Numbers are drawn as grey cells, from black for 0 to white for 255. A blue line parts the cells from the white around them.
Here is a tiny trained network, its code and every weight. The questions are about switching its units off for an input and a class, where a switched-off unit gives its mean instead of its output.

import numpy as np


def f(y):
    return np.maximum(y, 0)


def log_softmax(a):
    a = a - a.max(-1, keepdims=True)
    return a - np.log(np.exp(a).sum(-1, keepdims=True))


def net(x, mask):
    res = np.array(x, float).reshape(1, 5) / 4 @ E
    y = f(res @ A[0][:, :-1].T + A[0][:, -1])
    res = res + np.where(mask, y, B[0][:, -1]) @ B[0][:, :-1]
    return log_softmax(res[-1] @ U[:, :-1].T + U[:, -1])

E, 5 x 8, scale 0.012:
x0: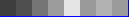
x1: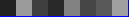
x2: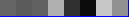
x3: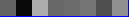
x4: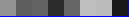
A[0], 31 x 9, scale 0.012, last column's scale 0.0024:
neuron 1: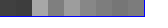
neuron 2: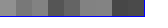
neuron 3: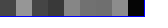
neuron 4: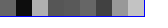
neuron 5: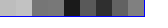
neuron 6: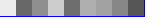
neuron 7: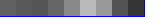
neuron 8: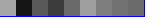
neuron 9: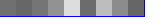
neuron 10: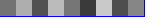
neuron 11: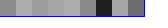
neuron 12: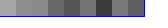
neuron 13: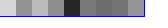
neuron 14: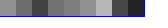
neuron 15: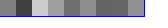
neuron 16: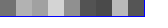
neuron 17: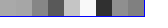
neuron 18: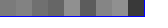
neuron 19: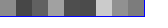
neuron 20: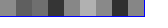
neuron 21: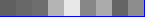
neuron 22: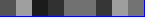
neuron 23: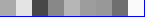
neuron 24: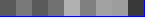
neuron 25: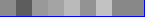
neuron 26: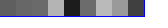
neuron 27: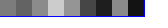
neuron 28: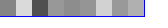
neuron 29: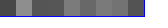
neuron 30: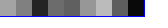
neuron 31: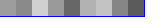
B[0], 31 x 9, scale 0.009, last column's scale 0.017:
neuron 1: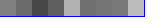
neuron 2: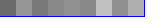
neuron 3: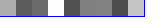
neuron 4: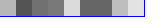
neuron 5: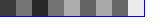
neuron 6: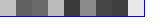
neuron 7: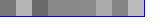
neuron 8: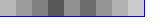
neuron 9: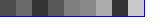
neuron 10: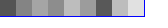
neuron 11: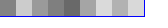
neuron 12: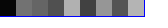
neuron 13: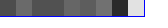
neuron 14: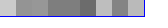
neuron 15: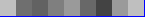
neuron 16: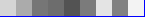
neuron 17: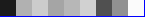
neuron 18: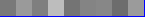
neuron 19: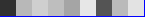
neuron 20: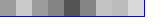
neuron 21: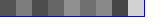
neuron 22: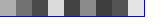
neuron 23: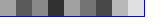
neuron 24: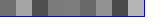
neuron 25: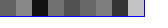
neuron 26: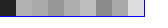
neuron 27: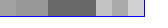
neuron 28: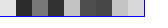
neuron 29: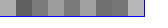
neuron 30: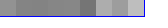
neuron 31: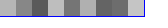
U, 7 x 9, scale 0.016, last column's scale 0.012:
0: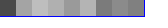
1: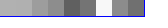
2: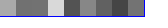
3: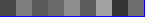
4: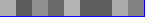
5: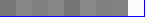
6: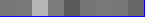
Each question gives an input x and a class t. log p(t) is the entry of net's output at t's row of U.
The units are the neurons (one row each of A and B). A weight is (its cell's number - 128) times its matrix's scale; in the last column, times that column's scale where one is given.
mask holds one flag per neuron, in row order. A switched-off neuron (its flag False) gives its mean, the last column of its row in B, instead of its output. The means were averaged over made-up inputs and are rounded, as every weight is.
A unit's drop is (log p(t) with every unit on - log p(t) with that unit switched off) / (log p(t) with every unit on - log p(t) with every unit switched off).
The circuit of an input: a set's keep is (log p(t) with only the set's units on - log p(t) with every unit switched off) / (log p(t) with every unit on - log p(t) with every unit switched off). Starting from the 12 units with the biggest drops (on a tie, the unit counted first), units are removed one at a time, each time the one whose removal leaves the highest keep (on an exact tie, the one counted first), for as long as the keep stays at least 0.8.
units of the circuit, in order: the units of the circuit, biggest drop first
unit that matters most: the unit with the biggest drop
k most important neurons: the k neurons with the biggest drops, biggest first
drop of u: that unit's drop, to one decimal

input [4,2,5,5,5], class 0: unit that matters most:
neuron 19
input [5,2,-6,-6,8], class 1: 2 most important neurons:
(neuron 20; neuron 14)
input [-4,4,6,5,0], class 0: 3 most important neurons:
(neuron 19; neuron 26; neuron 28)
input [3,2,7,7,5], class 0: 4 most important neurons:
(neuron 19; neuron 26; neuron 28; neuron 23)
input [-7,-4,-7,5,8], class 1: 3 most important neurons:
(neuron 20; neuron 8; neuron 19)
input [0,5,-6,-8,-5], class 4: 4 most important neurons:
(neuron 28; neuron 23; neuron 19; neuron 26)
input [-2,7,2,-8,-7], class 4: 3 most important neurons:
(neuron 28; neuron 23; neuron 10)
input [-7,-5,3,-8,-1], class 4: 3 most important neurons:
(neuron 28; neuron 23; neuron 10)
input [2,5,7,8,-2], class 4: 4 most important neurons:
(neuron 4; neuron 17; neuron 1; neuron 11)
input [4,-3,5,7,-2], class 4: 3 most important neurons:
(neuron 4; neuron 17; neuron 15)
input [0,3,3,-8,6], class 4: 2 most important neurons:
(neuron 28; neuron 23)
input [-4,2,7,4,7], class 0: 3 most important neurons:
(neuron 19; neuron 26; neuron 16)
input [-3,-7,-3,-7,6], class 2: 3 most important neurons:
(neuron 6; neuron 31; neuron 4)
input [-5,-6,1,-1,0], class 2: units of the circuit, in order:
(neuron 6)
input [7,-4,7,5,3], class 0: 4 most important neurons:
(neuron 19; neuron 26; neuron 13; neuron 5)
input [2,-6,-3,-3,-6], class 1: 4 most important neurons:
(neuron 11; neuron 16; neuron 22; neuron 3)
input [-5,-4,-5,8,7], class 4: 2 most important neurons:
(neuron 4; neuron 15)
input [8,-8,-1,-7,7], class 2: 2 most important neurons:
(neuron 6; neuron 31)
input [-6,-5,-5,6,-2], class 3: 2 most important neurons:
(neuron 13; neuron 12)
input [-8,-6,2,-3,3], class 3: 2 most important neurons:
(neuron 5; neuron 13)
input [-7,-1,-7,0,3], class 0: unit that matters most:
neuron 17
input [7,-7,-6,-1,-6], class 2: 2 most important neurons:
(neuron 6; neuron 25)
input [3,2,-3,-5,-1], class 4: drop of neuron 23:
0.2
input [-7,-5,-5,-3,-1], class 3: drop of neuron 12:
0.1
